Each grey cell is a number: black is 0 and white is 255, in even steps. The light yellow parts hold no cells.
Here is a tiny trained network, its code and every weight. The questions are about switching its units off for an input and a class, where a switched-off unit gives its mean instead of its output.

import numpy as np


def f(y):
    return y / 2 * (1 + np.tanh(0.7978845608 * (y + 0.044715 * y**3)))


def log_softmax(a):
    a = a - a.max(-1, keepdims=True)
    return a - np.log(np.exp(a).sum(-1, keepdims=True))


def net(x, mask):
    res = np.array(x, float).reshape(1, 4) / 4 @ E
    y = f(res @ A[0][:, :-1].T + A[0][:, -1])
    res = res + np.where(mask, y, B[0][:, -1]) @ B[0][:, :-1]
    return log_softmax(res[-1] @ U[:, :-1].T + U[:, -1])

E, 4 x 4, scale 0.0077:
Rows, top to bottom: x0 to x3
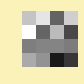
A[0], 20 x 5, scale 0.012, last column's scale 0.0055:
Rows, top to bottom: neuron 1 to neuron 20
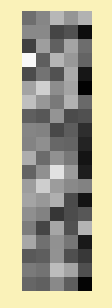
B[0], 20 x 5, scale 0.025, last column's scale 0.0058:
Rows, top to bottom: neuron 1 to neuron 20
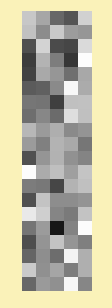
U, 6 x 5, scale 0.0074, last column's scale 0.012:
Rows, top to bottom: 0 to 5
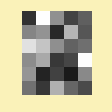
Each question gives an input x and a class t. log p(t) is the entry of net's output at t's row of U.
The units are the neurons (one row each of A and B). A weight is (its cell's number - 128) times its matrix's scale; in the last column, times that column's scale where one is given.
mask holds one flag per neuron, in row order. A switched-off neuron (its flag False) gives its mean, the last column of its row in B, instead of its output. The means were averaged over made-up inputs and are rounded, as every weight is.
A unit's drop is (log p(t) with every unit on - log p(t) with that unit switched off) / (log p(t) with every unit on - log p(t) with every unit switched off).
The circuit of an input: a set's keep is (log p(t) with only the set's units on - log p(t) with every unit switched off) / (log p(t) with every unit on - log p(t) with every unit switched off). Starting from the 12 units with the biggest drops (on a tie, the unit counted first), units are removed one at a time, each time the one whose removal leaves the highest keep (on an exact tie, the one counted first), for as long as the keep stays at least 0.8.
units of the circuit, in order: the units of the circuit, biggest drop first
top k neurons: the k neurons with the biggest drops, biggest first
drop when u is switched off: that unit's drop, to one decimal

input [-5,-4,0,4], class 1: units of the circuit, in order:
neuron 4
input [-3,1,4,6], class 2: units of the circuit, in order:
neuron 15; neuron 2
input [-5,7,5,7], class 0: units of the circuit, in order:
neuron 4; neuron 14
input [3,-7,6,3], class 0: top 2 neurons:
neuron 3; neuron 5
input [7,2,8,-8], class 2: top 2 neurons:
neuron 12; neuron 19
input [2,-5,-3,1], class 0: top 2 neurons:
neuron 3; neuron 16
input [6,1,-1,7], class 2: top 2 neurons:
neuron 15; neuron 16
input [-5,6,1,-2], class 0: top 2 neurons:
neuron 4; neuron 14
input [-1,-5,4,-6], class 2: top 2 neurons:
neuron 12; neuron 4
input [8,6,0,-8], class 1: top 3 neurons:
neuron 7; neuron 6; neuron 13
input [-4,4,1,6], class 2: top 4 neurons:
neuron 15; neuron 2; neuron 3; neuron 9
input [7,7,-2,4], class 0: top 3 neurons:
neuron 4; neuron 14; neuron 16
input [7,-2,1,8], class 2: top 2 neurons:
neuron 15; neuron 2
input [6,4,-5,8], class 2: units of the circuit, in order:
neuron 15
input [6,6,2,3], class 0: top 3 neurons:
neuron 4; neuron 16; neuron 14
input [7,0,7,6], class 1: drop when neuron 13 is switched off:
0.1
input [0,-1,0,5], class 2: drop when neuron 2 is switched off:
0.1
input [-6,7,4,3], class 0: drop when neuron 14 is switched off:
0.2
